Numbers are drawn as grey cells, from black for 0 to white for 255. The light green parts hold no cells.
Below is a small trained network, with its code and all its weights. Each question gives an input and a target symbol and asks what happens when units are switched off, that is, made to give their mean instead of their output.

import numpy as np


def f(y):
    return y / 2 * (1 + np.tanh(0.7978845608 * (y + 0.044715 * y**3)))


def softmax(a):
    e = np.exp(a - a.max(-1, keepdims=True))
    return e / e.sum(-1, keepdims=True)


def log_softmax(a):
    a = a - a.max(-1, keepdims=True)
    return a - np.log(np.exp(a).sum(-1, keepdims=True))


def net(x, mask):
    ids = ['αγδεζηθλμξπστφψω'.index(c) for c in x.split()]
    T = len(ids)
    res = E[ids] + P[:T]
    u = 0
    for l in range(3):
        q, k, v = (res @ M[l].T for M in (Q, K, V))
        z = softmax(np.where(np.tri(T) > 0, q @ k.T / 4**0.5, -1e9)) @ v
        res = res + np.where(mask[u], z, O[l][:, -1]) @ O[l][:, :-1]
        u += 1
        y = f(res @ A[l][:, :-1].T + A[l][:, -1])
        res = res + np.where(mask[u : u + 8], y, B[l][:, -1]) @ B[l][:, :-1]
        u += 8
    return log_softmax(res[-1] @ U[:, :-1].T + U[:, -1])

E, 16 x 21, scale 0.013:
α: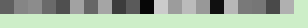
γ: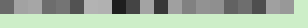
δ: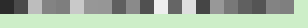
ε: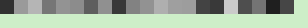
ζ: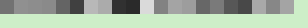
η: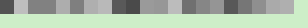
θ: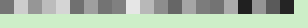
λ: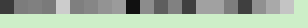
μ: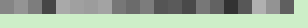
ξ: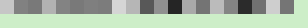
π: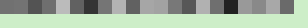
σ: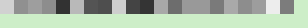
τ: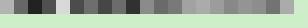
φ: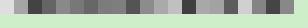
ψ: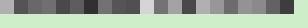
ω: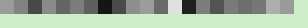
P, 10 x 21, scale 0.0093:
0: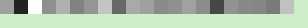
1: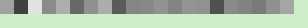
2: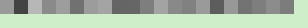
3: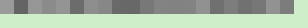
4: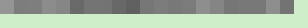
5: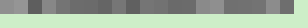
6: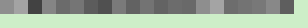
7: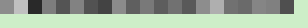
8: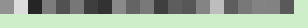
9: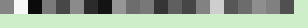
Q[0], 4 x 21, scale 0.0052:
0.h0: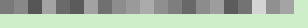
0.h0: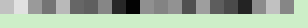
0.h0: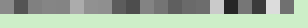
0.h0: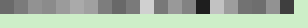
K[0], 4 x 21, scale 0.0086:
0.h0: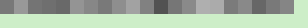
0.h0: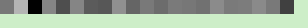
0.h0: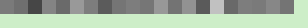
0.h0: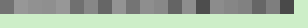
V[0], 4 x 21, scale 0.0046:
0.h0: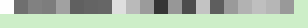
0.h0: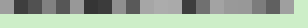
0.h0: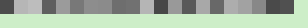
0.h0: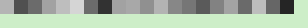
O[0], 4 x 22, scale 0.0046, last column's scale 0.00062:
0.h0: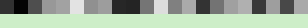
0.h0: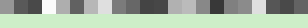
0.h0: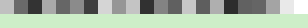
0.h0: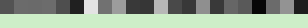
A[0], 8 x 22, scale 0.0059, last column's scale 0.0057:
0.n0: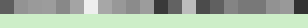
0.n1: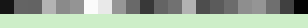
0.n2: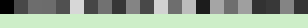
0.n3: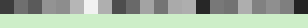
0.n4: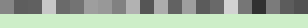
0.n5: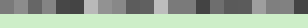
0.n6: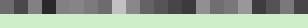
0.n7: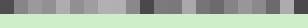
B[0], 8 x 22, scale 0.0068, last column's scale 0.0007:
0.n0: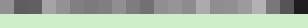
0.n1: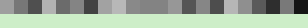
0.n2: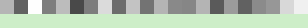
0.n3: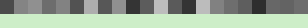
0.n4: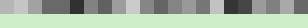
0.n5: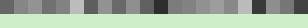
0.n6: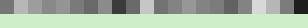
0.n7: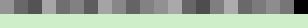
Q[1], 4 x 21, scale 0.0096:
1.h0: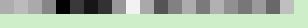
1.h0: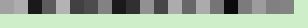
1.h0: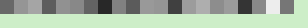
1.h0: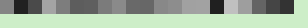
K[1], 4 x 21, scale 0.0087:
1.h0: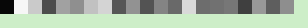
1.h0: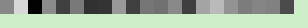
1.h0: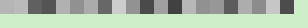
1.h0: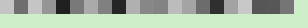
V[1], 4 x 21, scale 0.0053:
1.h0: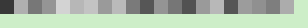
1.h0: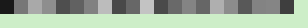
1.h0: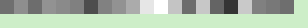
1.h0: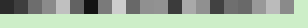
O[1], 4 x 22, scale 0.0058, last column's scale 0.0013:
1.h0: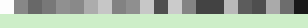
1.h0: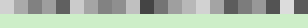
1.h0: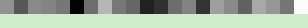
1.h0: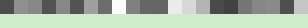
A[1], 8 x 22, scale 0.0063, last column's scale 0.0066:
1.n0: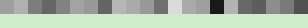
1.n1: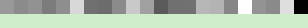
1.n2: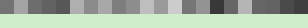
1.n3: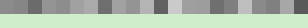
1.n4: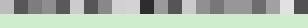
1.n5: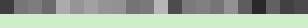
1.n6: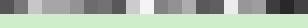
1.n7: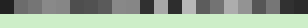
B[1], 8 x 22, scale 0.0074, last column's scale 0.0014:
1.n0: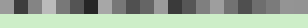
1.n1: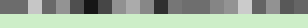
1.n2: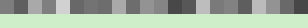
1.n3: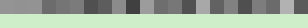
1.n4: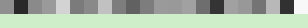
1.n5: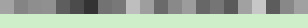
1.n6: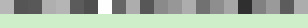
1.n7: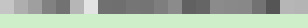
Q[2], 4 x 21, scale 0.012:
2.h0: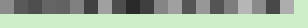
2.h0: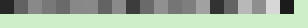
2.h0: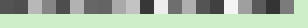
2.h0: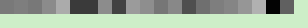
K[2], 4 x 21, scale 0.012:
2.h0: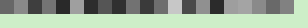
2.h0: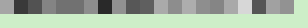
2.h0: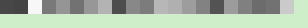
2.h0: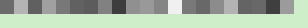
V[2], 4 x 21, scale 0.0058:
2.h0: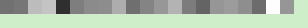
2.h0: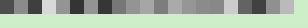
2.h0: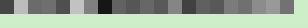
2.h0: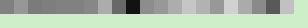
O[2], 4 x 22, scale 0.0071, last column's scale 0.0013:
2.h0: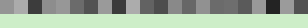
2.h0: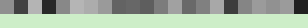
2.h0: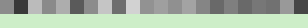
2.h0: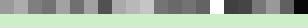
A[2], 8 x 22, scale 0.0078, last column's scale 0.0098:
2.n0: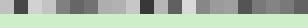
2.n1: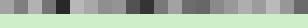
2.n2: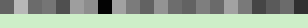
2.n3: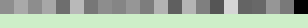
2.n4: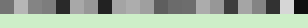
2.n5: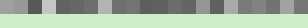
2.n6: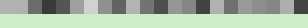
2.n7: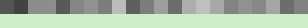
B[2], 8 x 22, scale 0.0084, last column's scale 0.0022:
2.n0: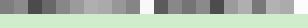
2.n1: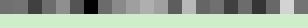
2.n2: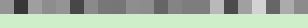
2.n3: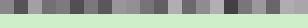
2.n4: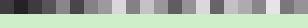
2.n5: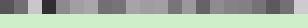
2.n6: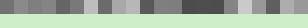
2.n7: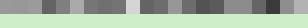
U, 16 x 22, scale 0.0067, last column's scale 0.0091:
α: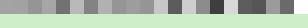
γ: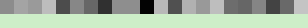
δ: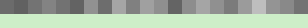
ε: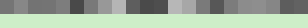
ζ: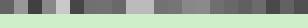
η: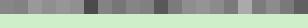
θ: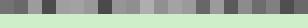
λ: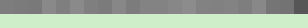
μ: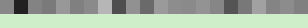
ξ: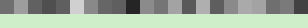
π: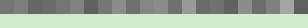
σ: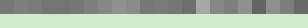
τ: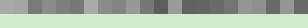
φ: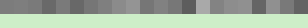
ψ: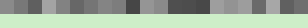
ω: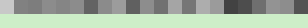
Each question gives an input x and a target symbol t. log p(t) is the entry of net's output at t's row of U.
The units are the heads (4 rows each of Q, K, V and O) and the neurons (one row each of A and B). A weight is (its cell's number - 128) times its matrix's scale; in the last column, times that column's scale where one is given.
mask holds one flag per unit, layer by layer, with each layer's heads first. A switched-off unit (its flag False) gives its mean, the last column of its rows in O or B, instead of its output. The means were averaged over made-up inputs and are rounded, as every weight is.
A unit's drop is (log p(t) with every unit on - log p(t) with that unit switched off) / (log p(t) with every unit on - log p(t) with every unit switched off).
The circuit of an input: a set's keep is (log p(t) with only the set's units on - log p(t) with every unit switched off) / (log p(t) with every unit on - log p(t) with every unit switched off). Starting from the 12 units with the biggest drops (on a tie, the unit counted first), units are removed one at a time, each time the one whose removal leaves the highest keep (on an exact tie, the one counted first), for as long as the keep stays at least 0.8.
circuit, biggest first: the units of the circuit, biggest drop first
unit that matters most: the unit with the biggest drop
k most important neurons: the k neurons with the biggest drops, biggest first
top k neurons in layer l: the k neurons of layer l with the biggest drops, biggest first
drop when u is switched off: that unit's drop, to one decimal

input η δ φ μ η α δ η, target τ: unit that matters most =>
0.h0
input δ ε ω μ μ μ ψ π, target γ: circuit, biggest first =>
0.h0, 1.h0, 2.n0
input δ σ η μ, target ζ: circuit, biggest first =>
2.h0, 1.h0
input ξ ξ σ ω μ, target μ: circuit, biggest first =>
2.h0, 1.h0
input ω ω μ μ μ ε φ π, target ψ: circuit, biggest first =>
1.h0, 0.h0
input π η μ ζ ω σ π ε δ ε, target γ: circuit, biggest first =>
2.n0, 1.h0
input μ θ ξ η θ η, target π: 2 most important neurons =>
2.n1, 1.n4
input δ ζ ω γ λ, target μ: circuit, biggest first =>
2.h0, 0.h0, 1.h0
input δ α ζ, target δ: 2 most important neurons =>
2.n4, 1.n4
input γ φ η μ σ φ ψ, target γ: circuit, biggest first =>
1.h0, 0.h0, 2.n0
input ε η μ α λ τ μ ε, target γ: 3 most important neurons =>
1.n6, 0.n2, 2.n0
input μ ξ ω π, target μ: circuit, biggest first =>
2.h0, 0.h0
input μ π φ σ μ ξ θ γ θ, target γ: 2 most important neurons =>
1.n6, 2.n0
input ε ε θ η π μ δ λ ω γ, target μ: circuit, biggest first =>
2.h0
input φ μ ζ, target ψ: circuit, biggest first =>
1.h0, 2.h0
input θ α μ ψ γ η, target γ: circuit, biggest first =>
1.h0, 2.n0
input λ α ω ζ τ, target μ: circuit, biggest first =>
2.h0, 0.h0, 1.h0
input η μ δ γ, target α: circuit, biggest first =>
2.h0, 1.h0
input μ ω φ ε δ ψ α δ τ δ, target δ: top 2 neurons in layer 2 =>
2.n4, 2.n2
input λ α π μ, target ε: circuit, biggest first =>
1.h0
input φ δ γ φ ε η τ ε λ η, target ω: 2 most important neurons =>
1.n3, 1.n0
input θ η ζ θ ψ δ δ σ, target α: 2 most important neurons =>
2.n0, 2.n5
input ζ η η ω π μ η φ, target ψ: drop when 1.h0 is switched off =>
0.9
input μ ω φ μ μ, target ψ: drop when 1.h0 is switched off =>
0.6
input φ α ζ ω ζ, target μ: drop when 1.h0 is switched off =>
0.1
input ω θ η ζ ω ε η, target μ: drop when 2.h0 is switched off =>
1.1
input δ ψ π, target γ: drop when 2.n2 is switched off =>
0.0
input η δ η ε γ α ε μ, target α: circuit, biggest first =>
2.h0
